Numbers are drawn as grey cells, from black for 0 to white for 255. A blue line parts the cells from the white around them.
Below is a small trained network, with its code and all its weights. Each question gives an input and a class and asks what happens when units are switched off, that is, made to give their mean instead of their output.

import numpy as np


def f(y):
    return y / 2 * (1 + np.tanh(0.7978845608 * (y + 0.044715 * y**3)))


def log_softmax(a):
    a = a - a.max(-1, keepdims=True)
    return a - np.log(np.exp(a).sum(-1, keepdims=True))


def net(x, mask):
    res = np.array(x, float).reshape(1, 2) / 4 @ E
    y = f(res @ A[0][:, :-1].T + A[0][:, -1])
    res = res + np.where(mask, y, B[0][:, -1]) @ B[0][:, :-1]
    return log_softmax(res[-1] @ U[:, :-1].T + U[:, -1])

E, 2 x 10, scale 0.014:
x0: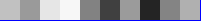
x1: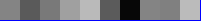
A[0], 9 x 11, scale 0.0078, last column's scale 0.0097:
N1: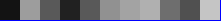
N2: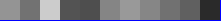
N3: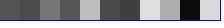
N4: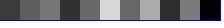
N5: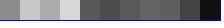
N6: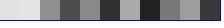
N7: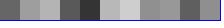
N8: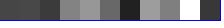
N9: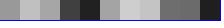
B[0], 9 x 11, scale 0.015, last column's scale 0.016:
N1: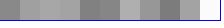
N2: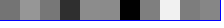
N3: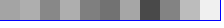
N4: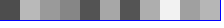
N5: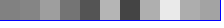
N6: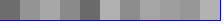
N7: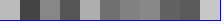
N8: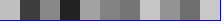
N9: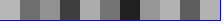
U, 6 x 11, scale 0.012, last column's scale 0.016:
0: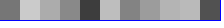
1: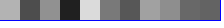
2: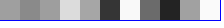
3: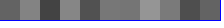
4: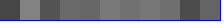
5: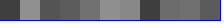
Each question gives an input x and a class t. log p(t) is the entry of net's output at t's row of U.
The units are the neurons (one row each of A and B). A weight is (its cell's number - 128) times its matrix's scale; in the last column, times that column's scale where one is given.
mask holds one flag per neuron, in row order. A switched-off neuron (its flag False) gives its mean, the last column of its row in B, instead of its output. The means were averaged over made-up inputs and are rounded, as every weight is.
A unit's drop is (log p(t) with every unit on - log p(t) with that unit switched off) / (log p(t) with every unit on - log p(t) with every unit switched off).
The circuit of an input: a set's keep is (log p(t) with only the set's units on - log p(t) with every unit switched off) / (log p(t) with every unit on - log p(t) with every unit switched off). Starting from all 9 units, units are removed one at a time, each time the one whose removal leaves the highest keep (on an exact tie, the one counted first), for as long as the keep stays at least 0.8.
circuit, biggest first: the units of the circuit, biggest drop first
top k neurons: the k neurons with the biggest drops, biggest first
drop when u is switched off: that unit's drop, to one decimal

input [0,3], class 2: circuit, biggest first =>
(N9 N4)
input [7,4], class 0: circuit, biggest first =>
(N5)
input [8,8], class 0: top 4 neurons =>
(N5 N7 N6 N9)
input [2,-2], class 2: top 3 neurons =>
(N8 N9 N4)
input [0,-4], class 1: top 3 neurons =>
(N3 N9 N7)
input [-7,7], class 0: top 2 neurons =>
(N3 N4)
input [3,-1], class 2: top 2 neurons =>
(N4 N9)
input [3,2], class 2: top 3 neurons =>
(N4 N8 N9)
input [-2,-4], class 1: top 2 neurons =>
(N9 N7)
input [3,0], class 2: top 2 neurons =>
(N4 N9)
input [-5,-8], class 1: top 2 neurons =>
(N7 N9)
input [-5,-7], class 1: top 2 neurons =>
(N7 N9)
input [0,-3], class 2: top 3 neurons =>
(N8 N5 N4)
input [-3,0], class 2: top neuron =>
(N5)
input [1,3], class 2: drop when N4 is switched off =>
0.2
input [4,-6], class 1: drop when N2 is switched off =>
0.0
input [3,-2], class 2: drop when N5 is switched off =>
0.1
